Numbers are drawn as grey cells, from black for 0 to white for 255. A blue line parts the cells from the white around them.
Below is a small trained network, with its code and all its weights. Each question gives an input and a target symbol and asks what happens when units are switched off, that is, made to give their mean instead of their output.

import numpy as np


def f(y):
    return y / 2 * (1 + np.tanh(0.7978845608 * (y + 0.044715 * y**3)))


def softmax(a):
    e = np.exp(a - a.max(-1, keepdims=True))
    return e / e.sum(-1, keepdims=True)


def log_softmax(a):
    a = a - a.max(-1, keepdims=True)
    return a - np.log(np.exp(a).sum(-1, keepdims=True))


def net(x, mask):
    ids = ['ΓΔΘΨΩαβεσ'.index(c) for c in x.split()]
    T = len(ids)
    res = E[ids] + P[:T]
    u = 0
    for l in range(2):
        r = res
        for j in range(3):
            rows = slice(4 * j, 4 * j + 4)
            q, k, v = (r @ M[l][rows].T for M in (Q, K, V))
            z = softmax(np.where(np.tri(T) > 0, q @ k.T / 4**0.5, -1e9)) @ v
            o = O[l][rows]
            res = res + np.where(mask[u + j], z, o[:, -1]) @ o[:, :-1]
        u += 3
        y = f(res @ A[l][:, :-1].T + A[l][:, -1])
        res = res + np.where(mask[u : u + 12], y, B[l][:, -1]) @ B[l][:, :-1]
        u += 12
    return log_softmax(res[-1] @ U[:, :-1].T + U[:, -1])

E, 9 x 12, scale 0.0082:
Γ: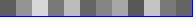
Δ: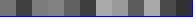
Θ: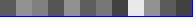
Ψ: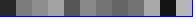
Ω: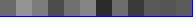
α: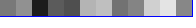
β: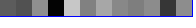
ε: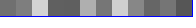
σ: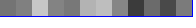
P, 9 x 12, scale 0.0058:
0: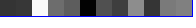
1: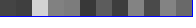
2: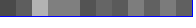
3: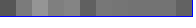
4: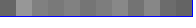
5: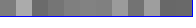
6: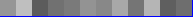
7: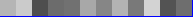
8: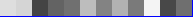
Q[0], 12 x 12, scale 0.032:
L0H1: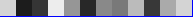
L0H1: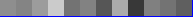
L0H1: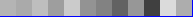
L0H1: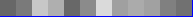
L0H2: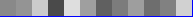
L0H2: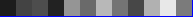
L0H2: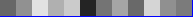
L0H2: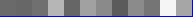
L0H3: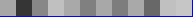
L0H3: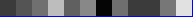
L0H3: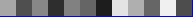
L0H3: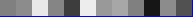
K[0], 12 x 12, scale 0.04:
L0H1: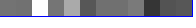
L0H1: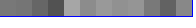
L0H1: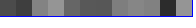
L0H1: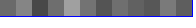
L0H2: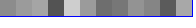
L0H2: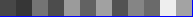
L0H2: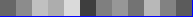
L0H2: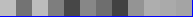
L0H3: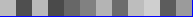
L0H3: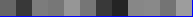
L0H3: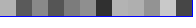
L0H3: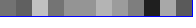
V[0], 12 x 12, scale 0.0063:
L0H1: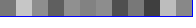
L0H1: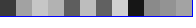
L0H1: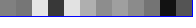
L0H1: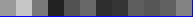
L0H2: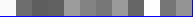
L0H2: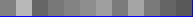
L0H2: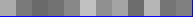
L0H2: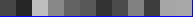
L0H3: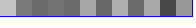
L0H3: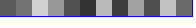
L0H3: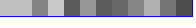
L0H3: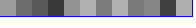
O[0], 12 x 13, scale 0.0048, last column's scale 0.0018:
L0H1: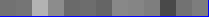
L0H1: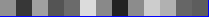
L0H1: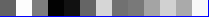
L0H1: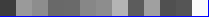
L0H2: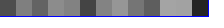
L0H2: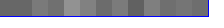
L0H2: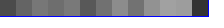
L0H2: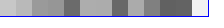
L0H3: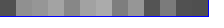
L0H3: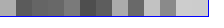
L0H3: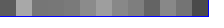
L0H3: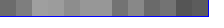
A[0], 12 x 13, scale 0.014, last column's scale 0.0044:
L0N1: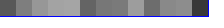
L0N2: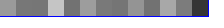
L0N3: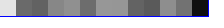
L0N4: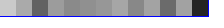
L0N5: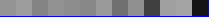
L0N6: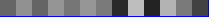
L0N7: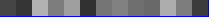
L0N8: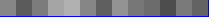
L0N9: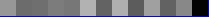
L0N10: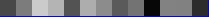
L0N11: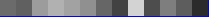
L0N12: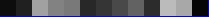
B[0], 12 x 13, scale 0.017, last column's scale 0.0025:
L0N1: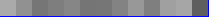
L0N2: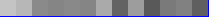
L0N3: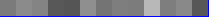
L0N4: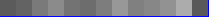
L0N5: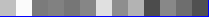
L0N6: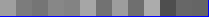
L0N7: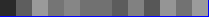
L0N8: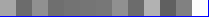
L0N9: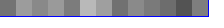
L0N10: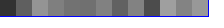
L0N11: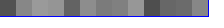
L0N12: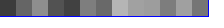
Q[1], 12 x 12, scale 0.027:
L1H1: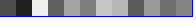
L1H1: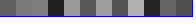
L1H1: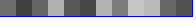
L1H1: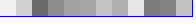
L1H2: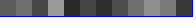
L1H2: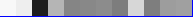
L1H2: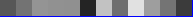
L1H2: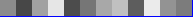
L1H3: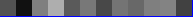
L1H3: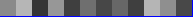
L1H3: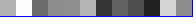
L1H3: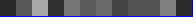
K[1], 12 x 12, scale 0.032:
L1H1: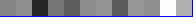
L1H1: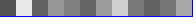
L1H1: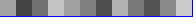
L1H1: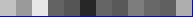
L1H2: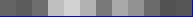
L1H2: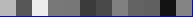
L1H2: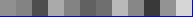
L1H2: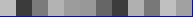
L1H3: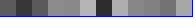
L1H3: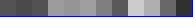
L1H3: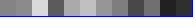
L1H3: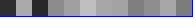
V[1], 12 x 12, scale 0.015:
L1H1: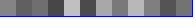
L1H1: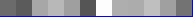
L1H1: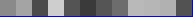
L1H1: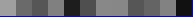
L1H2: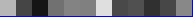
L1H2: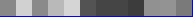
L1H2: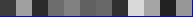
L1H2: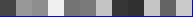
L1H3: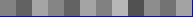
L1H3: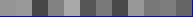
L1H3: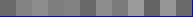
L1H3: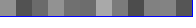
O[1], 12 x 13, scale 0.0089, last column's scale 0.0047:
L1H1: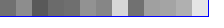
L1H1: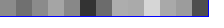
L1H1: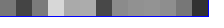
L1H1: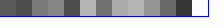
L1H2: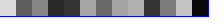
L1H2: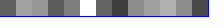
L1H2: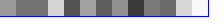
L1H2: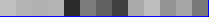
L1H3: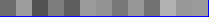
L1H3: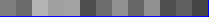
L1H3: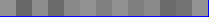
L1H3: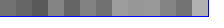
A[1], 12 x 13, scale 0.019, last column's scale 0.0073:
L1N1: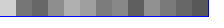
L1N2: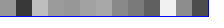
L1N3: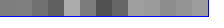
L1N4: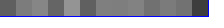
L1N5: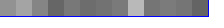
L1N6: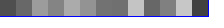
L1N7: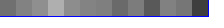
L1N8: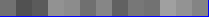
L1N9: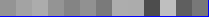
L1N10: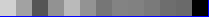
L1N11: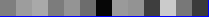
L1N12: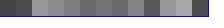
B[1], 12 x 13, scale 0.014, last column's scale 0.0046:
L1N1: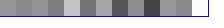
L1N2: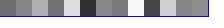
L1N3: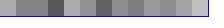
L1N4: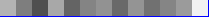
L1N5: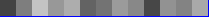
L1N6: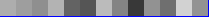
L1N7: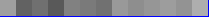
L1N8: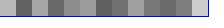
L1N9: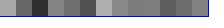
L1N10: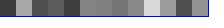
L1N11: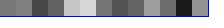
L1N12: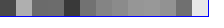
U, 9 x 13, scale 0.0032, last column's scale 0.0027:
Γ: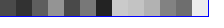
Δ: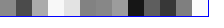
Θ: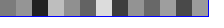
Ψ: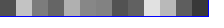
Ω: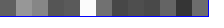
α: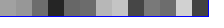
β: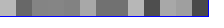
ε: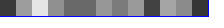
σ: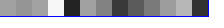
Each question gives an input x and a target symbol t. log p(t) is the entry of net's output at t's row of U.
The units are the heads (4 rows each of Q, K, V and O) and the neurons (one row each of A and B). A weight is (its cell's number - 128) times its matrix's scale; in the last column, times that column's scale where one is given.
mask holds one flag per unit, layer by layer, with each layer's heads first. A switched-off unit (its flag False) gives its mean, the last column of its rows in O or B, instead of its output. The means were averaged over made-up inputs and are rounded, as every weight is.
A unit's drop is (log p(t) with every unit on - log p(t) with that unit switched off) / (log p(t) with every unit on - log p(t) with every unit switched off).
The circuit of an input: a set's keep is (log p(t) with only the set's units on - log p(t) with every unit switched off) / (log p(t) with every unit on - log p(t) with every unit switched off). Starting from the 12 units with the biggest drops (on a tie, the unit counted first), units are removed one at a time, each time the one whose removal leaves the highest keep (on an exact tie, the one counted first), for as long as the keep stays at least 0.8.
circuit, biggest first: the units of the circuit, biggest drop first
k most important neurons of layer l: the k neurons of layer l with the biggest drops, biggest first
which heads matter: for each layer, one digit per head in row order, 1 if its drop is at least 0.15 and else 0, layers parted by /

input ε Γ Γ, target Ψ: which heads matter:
000 / 010
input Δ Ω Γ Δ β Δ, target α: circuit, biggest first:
[L0H1 L1H1]
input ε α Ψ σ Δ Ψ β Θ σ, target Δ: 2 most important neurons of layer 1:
[L1N1 L1N12]
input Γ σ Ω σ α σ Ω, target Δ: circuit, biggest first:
[L0H2 L0H1 L0N12 L1H2]
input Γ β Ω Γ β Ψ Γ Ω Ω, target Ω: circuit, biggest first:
[L0N9 L1H1]
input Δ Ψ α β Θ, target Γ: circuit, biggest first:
[L0H1 L0N11 L1H1 L1N7]
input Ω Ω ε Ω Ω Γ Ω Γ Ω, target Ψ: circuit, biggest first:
[L1H2 L1N3]
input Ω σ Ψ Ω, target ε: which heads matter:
111 / 110
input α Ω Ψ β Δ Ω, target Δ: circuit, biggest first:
[L0H1 L0N8 L0N12 L1H2]
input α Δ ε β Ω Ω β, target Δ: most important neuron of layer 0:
[L0N11]
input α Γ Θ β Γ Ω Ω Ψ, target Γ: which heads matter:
101 / 110
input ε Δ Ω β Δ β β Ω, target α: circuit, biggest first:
[L1H1 L1H2]
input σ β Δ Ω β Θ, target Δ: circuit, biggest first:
[L0H1 L1H3 L1H2]
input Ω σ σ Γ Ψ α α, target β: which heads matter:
110 / 110
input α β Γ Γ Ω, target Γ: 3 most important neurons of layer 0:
[L0N10 L0N8 L0N11]
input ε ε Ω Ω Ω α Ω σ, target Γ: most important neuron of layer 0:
[L0N10]
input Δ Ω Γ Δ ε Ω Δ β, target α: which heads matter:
010 / 110
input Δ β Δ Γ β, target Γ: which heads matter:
110 / 100
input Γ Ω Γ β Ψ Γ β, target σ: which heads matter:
110 / 010
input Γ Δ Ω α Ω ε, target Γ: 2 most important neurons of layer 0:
[L0N10 L0N12]
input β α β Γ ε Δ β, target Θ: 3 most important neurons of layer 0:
[L0N12 L0N7 L0N10]
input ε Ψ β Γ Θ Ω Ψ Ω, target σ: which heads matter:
100 / 010
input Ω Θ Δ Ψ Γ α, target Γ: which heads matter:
110 / 010
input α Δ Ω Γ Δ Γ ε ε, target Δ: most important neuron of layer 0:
[L0N8]
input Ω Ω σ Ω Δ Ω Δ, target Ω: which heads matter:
110 / 110
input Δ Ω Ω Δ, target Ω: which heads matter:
010 / 110
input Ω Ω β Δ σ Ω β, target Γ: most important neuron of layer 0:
[L0N8]
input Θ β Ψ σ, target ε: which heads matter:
000 / 110
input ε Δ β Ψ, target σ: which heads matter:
001 / 010
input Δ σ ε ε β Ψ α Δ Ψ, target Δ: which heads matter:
110 / 010
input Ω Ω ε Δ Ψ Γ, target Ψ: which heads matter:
010 / 010
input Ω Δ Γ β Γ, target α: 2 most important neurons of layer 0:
[L0N7 L0N10]
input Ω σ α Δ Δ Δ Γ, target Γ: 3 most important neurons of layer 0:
[L0N7 L0N12 L0N8]
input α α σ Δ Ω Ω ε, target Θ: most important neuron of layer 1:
[L1N9]
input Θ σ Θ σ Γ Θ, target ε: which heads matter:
111 / 110
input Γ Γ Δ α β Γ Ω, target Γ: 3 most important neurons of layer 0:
[L0N10 L0N12 L0N11]
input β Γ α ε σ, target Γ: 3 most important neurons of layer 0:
[L0N10 L0N12 L0N11]
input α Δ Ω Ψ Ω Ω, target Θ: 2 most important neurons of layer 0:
[L0N8 L0N12]
